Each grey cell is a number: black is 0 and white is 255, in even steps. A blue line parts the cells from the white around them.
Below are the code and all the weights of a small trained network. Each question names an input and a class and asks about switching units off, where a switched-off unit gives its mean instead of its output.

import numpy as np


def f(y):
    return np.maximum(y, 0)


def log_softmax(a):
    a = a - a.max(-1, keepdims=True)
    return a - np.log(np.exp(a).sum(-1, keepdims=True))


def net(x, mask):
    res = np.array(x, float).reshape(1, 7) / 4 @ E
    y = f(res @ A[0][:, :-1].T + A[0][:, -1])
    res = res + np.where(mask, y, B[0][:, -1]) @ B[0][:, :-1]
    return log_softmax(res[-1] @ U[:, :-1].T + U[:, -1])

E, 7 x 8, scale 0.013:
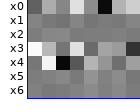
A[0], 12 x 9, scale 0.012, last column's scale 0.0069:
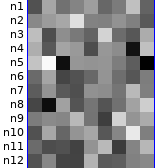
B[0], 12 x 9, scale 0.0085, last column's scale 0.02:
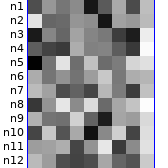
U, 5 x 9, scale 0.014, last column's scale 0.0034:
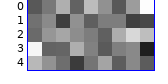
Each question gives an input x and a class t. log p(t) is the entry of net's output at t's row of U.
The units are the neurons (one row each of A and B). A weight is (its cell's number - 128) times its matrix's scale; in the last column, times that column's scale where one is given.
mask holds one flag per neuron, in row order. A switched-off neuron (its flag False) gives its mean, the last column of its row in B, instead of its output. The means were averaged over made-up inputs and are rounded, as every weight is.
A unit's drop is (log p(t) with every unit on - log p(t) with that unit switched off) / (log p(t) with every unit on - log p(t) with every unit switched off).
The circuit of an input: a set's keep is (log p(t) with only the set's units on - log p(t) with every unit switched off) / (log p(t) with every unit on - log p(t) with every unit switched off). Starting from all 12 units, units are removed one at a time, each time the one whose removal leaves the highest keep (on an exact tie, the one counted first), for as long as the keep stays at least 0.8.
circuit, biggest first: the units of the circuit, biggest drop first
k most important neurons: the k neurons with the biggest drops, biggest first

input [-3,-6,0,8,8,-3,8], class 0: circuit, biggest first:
n5
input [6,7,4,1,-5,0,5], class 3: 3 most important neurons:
n5, n2, n9
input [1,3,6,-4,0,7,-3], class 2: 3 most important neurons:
n4, n3, n8
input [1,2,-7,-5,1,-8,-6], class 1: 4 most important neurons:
n5, n10, n7, n12
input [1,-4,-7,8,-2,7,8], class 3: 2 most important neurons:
n2, n10
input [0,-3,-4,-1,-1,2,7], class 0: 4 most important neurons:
n10, n9, n2, n1
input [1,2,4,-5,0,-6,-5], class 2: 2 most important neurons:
n8, n4
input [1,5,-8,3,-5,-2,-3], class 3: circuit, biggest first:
n10, n2
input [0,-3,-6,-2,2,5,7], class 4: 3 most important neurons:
n3, n4, n9
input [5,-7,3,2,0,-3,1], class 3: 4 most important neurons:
n8, n5, n2, n9
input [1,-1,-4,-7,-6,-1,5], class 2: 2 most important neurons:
n3, n4
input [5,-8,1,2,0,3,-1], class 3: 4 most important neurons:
n8, n5, n2, n9
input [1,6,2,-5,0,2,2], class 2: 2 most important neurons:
n8, n4
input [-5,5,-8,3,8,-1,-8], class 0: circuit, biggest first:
n5
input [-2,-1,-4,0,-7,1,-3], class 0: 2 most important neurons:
n8, n10
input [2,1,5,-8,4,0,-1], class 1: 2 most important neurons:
n10, n1
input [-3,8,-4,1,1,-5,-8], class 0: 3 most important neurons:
n10, n12, n7
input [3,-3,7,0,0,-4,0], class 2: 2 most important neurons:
n4, n3
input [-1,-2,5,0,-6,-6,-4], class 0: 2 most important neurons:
n10, n8
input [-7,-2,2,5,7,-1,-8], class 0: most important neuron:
n5
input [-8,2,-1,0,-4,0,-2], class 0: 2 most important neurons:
n10, n11
